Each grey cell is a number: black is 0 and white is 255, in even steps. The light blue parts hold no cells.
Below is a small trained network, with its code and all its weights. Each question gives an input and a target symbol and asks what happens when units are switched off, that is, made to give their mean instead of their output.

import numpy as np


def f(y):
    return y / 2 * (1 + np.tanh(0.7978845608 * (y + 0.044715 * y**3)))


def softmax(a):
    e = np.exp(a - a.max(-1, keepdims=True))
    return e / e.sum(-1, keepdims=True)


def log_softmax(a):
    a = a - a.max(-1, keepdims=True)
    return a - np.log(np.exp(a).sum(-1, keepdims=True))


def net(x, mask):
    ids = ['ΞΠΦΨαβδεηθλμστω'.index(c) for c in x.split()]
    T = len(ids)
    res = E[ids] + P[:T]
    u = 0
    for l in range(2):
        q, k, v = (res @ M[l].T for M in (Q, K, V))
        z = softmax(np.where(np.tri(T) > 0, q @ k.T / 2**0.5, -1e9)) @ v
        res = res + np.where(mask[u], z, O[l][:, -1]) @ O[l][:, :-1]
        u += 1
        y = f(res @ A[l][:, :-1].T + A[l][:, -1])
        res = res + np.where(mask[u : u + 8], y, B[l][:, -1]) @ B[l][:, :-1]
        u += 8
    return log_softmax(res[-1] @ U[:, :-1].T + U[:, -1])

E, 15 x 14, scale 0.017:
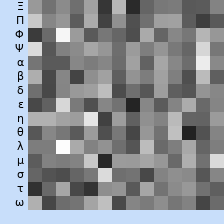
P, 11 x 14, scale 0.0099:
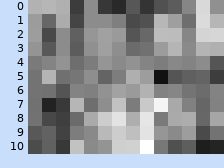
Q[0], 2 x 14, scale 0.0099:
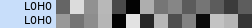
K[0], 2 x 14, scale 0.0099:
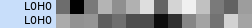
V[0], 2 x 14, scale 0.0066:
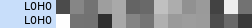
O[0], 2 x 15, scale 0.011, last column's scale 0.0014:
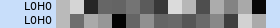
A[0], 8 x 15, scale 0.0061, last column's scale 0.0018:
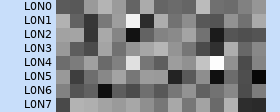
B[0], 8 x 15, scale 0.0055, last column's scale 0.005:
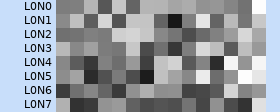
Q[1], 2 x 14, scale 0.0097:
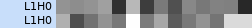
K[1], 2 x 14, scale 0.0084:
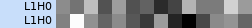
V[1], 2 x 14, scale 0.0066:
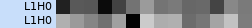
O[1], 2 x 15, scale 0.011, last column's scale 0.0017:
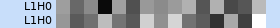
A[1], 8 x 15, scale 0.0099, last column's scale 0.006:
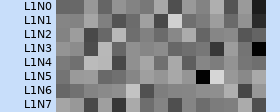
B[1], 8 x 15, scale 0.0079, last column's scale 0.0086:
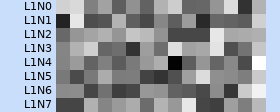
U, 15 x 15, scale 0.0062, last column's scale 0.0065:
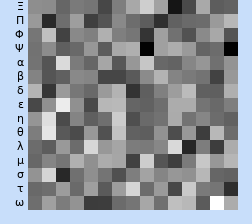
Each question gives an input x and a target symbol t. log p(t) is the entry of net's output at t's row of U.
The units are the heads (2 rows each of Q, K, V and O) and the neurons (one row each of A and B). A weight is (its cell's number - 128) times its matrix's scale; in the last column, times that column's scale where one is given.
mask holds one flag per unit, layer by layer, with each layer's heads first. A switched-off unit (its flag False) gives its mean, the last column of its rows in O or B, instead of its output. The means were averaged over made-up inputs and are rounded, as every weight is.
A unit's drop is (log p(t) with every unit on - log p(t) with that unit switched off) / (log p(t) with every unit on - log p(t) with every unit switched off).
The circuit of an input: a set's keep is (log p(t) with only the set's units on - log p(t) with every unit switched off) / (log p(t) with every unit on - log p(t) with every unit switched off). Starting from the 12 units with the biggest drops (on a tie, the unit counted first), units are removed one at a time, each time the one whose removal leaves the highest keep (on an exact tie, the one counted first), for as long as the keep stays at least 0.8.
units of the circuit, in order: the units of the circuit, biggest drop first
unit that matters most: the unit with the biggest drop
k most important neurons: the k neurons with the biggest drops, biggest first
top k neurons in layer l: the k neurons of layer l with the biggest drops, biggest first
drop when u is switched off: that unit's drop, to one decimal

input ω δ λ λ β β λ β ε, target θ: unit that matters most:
L1N1
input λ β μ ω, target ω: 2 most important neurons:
(L1N3; L1N6)
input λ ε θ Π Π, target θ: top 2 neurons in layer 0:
(L0N4; L0N1)
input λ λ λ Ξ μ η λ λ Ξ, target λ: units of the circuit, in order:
(L0H0; L1N6)
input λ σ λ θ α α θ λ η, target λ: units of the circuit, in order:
(L1N6; L0H0)
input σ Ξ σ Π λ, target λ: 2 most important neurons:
(L1N6; L0N5)
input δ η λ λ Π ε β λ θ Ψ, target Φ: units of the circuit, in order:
(L1H0; L0N1; L1N7; L0N0)
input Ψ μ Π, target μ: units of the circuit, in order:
(L0H0; L1N2; L1H0)
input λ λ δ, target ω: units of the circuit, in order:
(L1N3; L1N6; L1H0)
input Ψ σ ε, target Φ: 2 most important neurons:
(L1N1; L1N4)
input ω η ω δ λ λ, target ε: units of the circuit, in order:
(L0H0; L1H0; L1N6)
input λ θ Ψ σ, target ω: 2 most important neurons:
(L1N3; L1N6)
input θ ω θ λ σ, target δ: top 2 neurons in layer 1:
(L1N5; L1N1)
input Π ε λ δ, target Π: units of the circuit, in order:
(L0H0)
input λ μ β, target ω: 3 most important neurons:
(L1N3; L1N6; L0N5)
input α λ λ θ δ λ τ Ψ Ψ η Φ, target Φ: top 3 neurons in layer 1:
(L1N4; L1N1; L1N7)
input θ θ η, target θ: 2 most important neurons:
(L1N1; L0N7)
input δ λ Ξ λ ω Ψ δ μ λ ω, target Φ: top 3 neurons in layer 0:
(L0N1; L0N0; L0N4)
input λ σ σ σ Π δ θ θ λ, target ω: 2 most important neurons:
(L0N4; L0N1)
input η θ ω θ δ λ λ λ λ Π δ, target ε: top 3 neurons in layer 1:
(L1N3; L1N4; L1N7)
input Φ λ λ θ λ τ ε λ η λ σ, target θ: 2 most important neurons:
(L1N6; L1N3)
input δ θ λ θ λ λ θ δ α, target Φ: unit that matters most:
L1H0
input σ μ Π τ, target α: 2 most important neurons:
(L1N0; L1N4)
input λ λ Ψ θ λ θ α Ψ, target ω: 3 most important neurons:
(L1N3; L1N6; L0N5)
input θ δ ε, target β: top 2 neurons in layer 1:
(L1N5; L1N1)
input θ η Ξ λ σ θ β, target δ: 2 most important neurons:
(L0N6; L1N5)
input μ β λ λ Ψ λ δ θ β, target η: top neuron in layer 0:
(L0N1)
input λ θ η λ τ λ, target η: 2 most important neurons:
(L1N4; L0N0)
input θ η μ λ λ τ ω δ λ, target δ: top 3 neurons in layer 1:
(L1N5; L1N2; L1N7)
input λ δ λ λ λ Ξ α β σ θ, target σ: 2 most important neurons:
(L1N0; L0N5)
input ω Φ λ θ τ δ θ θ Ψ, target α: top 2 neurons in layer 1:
(L1N7; L1N0)
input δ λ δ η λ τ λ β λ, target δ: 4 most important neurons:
(L1N5; L0N4; L1N2; L0N7)
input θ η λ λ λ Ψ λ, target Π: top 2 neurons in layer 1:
(L1N6; L1N4)
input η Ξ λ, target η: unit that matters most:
L1N4
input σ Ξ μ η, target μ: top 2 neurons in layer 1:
(L1N2; L1N4)
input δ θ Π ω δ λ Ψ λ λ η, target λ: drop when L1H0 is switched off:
0.2
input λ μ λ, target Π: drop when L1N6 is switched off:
0.6
